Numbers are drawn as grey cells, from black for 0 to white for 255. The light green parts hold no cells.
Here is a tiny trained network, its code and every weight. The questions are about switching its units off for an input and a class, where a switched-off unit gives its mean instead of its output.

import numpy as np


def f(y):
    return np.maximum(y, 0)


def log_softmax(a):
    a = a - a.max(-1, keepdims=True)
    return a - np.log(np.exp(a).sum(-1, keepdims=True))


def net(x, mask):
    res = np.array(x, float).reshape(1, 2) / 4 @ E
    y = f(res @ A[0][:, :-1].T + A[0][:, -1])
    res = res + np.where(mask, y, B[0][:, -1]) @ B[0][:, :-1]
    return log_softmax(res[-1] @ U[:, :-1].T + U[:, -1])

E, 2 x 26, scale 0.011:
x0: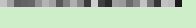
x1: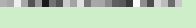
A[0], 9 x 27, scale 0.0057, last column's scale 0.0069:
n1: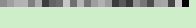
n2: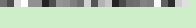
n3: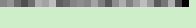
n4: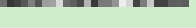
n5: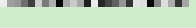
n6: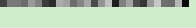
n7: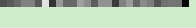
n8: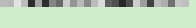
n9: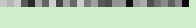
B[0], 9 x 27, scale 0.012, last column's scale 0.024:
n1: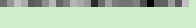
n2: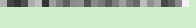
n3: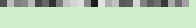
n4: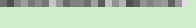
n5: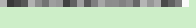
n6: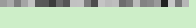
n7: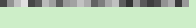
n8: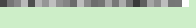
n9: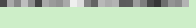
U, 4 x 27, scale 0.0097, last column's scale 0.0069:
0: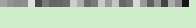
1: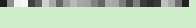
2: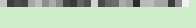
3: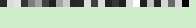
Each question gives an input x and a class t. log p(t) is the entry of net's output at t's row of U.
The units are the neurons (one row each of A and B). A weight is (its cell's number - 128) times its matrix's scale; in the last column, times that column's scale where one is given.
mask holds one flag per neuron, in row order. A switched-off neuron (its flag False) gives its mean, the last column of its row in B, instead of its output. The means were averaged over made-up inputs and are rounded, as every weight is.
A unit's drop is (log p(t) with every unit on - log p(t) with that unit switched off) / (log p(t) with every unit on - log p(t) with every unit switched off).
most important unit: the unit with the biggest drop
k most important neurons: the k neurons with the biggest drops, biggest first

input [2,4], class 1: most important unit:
n9
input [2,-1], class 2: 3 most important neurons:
n6, n9, n1
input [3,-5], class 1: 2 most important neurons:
n2, n5
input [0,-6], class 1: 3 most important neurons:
n2, n5, n7
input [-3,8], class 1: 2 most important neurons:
n8, n1
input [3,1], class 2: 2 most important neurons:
n6, n1
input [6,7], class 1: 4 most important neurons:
n8, n9, n2, n1
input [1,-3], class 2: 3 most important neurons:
n1, n9, n8
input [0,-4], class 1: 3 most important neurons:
n2, n5, n7
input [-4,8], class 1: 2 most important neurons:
n8, n1
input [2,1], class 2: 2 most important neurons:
n6, n3
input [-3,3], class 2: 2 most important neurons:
n2, n9
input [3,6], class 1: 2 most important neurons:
n8, n9
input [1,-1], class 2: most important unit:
n1
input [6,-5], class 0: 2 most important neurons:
n3, n8
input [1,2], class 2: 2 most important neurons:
n6, n3
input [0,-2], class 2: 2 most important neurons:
n1, n9
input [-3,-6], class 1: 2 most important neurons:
n2, n5
